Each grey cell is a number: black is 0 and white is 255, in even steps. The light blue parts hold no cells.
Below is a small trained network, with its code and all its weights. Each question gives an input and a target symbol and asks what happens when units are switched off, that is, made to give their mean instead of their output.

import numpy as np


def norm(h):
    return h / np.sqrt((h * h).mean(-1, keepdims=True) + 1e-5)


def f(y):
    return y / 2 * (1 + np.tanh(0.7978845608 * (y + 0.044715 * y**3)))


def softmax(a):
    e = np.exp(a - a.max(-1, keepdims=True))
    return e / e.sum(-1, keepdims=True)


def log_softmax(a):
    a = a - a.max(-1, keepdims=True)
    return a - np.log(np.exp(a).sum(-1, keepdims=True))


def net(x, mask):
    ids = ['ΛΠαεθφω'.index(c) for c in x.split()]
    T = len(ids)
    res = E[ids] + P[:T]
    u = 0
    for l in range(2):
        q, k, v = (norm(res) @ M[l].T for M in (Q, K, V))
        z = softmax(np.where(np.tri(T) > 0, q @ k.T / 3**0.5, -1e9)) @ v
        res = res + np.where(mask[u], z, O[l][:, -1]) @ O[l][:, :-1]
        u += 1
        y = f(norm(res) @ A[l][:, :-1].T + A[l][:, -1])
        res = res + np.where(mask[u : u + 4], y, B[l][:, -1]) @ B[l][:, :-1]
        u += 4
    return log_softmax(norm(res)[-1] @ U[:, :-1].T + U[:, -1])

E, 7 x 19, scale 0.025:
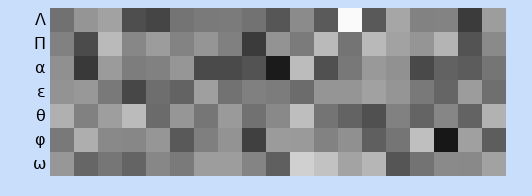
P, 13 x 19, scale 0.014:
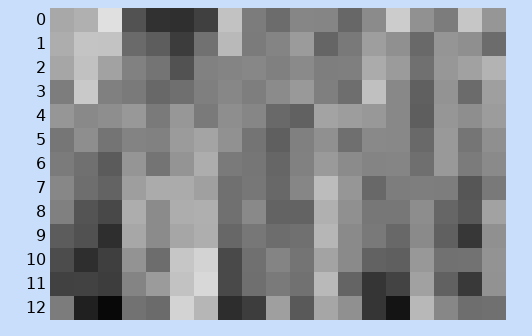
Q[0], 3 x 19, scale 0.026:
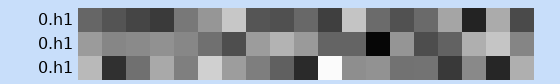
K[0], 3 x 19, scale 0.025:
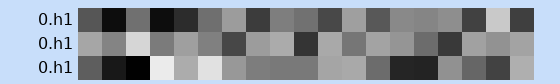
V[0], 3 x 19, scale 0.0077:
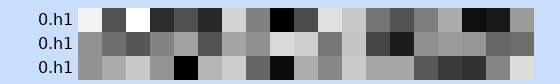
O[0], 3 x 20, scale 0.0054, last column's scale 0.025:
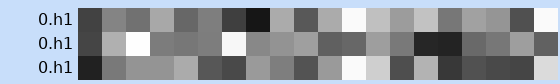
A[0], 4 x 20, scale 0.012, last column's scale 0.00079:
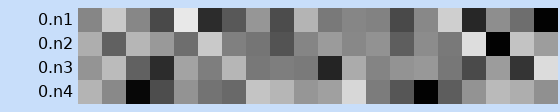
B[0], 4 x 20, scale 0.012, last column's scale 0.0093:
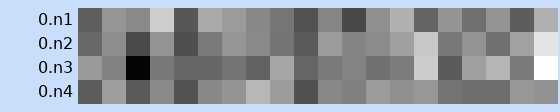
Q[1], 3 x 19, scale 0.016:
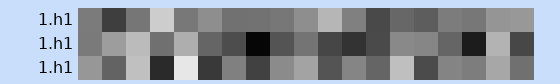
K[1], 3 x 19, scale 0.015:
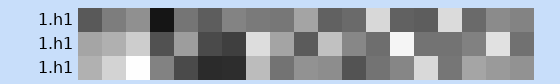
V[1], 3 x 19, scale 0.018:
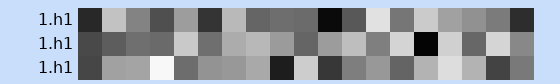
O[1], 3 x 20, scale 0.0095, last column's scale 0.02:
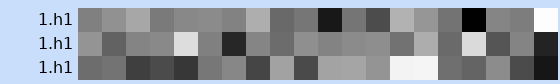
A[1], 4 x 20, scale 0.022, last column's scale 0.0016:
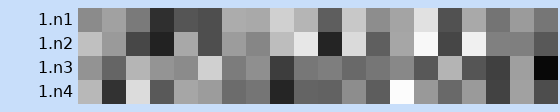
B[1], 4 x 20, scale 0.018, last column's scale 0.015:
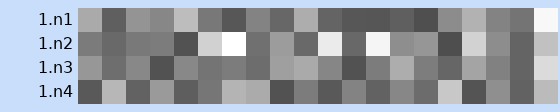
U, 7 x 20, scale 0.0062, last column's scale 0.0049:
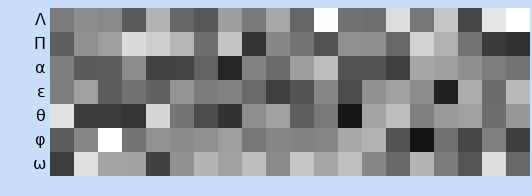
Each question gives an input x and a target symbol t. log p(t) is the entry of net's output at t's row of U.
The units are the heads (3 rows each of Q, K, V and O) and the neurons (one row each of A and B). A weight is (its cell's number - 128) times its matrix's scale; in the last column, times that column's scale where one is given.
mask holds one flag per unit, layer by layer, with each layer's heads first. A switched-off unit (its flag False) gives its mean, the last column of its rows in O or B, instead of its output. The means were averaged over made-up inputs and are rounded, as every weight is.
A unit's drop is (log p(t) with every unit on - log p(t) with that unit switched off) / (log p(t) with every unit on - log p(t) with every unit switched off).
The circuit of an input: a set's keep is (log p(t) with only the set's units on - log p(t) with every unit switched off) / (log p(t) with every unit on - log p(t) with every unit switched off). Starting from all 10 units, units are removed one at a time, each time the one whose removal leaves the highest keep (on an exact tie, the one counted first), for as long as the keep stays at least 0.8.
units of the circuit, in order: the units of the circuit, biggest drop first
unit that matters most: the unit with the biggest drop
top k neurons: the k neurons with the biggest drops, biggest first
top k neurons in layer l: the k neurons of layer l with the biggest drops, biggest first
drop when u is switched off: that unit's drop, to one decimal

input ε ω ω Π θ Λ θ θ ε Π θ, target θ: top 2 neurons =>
[0.n3; 1.n1]
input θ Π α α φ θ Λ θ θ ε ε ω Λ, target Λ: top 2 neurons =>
[0.n2; 1.n2]
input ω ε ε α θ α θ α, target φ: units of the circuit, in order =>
[0.h1; 0.n3]
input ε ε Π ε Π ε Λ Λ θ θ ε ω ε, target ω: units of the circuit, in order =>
[0.n3; 1.n2]
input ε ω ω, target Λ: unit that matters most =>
0.n4
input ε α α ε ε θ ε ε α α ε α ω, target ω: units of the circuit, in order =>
[0.n4; 1.h1]
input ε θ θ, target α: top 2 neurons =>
[0.n2; 1.n1]
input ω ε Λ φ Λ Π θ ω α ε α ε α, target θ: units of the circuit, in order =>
[1.n3; 0.h1]
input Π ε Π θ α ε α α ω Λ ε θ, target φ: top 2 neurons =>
[0.n2; 1.n3]
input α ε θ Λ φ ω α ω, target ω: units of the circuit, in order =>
[1.h1; 0.n4]
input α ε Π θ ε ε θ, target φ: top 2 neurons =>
[0.n3; 1.n3]
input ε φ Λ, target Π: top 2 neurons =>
[0.n1; 1.n1]
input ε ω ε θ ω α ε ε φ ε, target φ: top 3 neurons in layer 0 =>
[0.n1; 0.n3; 0.n2]
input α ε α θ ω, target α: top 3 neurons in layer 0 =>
[0.n2; 0.n1; 0.n3]
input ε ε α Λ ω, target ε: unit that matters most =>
0.n2
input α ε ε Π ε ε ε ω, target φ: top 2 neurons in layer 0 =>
[0.n3; 0.n4]
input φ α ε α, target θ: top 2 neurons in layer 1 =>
[1.n3; 1.n2]
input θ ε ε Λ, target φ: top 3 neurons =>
[0.n3; 1.n3; 1.n1]
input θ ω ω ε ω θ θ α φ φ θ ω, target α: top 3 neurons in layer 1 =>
[1.n1; 1.n3; 1.n2]
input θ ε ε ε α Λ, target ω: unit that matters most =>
1.h1
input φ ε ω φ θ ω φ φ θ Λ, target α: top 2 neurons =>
[1.n1; 1.n3]
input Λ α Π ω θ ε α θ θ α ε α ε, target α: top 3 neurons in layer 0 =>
[0.n3; 0.n4; 0.n2]
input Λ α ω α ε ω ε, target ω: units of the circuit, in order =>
[1.n2; 0.n3]
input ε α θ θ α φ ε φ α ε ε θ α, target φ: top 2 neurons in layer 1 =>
[1.n1; 1.n3]
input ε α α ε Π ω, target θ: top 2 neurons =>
[1.n1; 0.n2]
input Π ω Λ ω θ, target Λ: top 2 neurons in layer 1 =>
[1.n2; 1.n4]
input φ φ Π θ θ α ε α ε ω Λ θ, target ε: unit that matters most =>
0.n4
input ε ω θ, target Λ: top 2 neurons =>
[0.n4; 1.n2]
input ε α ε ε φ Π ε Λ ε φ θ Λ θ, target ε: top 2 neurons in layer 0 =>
[0.n2; 0.n4]
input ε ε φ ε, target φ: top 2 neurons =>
[1.n2; 0.n1]
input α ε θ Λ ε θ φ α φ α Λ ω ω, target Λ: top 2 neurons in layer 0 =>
[0.n2; 0.n4]
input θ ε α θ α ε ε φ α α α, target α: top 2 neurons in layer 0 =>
[0.n1; 0.n3]
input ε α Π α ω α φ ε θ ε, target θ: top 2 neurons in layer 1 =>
[1.n1; 1.n4]
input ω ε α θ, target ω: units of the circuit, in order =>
[1.n1]
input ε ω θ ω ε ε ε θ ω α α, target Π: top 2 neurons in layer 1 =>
[1.n4; 1.n3]
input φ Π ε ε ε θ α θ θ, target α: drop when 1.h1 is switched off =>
1.8
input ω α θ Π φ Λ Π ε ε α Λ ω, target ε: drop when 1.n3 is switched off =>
0.1
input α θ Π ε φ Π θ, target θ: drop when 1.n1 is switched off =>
0.7
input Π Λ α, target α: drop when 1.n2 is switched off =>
0.1
